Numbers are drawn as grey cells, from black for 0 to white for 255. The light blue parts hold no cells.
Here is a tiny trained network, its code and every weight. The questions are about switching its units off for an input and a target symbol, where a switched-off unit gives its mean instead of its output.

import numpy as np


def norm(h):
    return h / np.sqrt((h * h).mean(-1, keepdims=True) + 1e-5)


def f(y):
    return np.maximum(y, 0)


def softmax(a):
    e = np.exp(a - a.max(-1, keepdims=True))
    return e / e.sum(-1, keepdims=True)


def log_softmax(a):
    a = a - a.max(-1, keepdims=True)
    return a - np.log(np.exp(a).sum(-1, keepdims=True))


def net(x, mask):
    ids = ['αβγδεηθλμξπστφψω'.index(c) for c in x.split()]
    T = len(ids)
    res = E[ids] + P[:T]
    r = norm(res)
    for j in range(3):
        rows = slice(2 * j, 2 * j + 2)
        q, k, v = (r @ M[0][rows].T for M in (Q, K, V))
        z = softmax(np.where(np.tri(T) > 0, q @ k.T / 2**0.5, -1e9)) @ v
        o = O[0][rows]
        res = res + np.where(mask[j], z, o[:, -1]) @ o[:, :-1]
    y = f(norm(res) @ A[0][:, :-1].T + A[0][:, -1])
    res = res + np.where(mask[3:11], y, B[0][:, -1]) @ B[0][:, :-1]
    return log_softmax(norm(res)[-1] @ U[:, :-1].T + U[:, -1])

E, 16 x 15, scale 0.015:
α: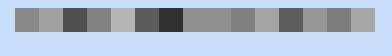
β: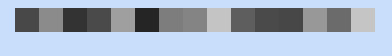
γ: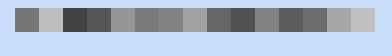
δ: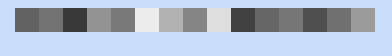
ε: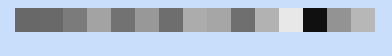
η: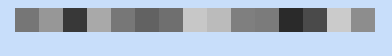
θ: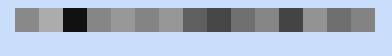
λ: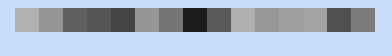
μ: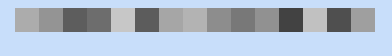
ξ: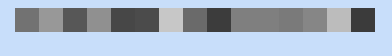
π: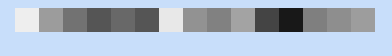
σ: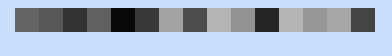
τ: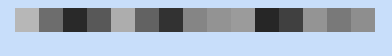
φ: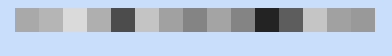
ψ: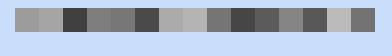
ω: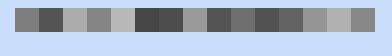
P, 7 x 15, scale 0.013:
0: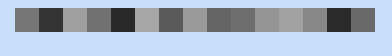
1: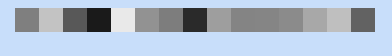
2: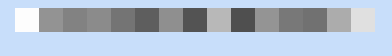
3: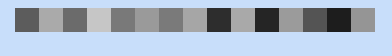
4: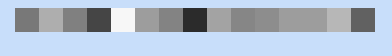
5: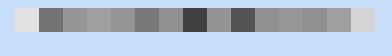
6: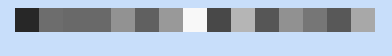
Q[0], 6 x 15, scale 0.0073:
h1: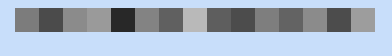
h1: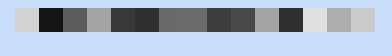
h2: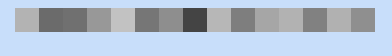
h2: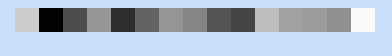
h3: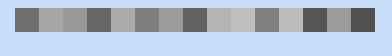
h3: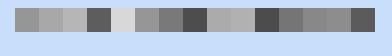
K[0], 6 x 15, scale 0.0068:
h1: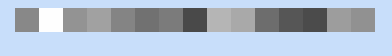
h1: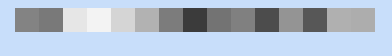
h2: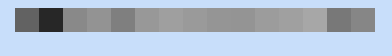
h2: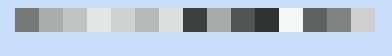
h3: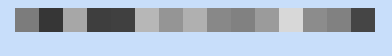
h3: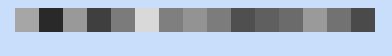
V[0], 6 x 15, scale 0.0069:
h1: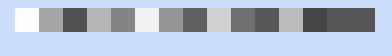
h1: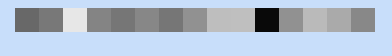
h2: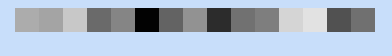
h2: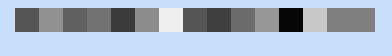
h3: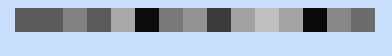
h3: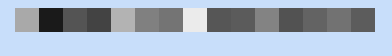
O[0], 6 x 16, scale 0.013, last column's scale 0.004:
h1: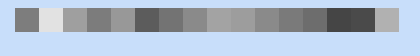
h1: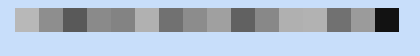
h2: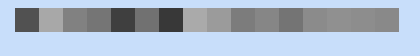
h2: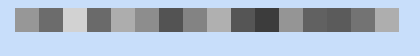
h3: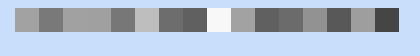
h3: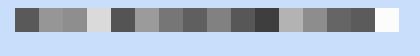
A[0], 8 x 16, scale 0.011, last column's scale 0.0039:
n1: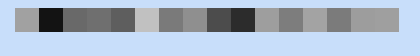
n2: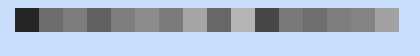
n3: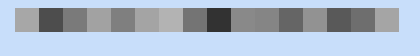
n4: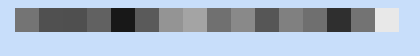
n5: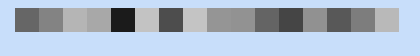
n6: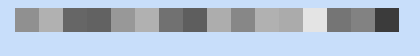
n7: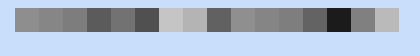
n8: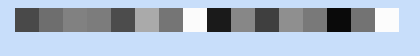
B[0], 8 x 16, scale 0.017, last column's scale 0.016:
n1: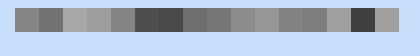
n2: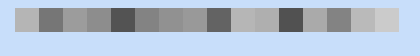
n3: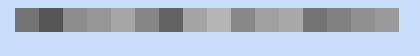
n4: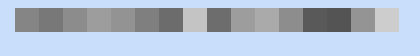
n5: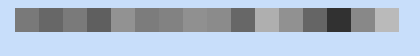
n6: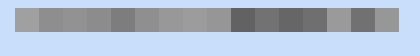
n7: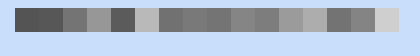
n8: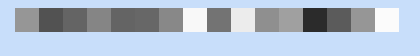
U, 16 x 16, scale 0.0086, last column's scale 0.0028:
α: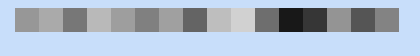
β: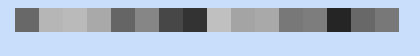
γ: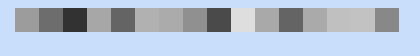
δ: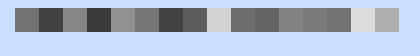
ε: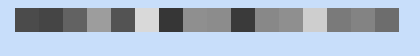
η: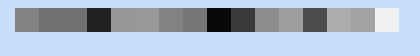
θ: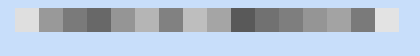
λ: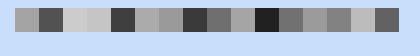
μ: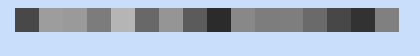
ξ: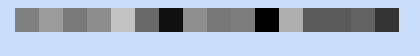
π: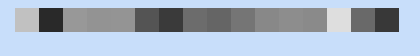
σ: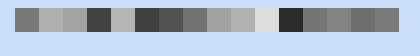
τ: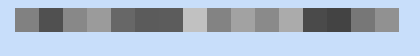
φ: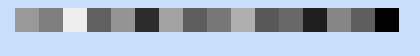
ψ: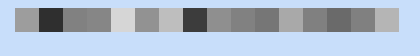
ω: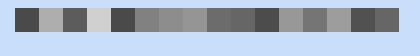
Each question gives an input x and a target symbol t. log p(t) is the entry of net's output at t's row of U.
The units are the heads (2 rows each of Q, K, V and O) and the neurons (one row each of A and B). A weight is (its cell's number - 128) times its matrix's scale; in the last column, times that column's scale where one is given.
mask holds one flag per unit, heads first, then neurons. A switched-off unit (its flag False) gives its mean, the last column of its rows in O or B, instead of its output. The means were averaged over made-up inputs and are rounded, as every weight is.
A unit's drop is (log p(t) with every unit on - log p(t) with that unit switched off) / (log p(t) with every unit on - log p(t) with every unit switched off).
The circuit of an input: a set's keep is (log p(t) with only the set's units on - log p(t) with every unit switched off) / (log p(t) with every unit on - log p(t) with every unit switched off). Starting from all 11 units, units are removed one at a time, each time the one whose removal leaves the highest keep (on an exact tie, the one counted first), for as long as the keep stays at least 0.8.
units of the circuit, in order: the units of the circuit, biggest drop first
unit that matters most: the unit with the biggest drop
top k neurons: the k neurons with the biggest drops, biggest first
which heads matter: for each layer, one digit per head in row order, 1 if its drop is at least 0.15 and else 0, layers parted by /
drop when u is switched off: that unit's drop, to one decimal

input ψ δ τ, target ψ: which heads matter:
010
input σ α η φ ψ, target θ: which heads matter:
100
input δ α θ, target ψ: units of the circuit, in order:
h2, n8
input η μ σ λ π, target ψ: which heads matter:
010
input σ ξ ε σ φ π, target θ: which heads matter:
100
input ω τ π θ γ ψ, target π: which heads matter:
100
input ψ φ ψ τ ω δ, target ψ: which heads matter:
010
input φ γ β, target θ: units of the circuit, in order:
h1, n6, n8
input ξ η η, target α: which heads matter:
100
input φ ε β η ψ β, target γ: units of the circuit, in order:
h2
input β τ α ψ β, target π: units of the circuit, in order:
h1, n1, n8
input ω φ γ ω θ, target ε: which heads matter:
111
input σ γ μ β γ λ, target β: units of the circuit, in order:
n8, h1
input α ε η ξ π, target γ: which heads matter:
110
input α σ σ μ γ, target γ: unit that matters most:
h1
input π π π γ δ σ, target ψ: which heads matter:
010
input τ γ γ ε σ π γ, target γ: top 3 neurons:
n2, n5, n7
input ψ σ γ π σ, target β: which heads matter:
001
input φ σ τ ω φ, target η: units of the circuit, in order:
h3, n8
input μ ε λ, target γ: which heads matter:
010
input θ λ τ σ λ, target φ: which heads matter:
110
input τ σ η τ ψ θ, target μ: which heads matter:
100
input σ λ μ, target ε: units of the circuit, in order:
n7, n8, n2, n4
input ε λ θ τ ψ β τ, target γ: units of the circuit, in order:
n2
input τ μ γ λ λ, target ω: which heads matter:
001
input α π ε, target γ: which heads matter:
010
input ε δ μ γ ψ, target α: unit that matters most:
h3
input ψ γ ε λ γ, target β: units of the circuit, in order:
h3, n8
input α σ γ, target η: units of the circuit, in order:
n8, n2, h3, n4
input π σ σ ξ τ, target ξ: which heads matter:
000
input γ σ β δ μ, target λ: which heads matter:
101
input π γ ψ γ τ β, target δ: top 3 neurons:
n8, n2, n4
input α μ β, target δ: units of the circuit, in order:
n8, n2
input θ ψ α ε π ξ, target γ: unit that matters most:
h2
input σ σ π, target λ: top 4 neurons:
n8, n7, n5, n4
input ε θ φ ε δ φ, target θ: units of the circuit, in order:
h1, n8, n6
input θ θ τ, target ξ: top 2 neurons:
n2, n8
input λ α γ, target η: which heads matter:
000
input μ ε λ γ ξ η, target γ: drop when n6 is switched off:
0.0
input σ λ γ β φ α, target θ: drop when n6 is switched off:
0.1
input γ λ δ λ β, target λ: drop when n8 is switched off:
0.3
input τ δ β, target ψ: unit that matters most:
h2
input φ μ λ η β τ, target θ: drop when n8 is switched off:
0.2
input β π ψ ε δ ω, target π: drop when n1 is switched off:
0.3
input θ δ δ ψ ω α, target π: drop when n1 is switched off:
0.4
